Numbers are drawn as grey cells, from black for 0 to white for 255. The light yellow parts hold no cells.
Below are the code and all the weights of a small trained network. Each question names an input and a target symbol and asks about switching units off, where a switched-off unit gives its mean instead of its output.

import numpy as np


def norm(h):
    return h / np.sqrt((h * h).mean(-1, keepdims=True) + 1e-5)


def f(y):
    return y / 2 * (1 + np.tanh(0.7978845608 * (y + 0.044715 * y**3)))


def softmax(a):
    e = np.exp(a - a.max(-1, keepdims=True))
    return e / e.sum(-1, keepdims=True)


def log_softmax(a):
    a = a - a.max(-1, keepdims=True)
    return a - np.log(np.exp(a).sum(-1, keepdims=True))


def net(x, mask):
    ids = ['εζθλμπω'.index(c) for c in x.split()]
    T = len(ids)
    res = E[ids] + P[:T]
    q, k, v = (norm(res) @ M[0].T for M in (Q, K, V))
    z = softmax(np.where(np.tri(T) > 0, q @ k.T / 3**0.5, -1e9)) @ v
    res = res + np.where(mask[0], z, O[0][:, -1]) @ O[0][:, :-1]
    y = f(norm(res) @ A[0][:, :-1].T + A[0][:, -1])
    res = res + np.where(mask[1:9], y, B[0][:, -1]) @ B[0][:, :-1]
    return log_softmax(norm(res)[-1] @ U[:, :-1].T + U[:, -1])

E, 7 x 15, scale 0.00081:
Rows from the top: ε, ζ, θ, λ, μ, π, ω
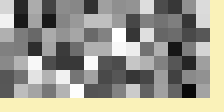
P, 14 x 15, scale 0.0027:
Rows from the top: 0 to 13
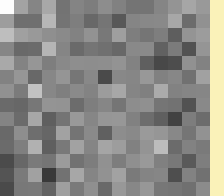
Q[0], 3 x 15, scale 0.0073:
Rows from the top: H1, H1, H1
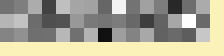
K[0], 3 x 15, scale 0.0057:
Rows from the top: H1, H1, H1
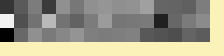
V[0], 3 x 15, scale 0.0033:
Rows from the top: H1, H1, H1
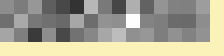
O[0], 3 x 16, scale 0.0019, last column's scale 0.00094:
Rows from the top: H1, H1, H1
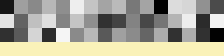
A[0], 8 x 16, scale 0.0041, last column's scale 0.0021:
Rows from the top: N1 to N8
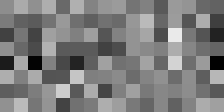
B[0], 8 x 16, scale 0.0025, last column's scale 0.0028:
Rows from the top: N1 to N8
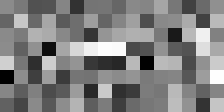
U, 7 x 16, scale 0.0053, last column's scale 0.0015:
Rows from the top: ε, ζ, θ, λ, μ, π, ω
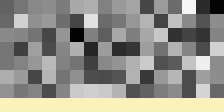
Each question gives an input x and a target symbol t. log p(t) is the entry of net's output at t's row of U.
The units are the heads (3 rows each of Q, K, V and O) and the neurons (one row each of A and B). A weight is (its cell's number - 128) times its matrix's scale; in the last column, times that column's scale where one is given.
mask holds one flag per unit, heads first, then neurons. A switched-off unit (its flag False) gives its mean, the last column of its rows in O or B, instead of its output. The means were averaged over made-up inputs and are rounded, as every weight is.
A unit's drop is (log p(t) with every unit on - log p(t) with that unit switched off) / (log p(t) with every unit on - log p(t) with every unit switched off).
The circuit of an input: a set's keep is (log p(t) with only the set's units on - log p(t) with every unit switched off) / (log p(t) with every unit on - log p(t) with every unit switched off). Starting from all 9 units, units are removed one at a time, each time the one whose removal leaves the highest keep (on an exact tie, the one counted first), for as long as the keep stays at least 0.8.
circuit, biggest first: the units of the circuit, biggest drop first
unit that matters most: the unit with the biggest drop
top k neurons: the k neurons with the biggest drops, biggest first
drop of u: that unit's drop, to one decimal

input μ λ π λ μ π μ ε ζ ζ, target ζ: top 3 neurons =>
N4, N5, N2
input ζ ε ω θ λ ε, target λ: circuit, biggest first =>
H1, N7
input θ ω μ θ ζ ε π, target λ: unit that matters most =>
N4
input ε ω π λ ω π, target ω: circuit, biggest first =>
N4, H1
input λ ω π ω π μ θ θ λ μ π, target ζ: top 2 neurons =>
N4, N5
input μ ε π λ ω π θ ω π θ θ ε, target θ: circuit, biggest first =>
H1, N5
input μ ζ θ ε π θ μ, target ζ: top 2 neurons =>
N4, N5
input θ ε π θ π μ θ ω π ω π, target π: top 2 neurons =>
N4, N6
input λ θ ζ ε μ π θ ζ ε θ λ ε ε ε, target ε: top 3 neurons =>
N2, N5, N1
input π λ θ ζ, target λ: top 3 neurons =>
N7, N4, N5
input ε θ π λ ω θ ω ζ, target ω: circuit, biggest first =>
H1, N4
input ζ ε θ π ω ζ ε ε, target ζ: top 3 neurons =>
N2, N5, N3
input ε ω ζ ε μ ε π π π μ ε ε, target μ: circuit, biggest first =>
H1, N3
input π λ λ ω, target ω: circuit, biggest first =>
N4
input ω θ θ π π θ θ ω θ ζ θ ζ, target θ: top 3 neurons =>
N5, N8, N4
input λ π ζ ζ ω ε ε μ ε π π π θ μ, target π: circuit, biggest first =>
H1, N5
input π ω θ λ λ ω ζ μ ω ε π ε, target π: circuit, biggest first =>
H1, N5
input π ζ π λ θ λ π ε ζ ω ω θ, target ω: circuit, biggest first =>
H1, N4
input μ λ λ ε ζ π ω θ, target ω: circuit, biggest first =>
N4, H1
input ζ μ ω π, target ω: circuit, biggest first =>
N4
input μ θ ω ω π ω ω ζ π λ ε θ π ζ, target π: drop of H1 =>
2.6
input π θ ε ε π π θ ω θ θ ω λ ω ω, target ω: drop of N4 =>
1.8
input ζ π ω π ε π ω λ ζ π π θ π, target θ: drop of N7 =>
0.2
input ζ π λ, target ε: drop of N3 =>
0.0
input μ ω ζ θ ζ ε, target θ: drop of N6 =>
0.1
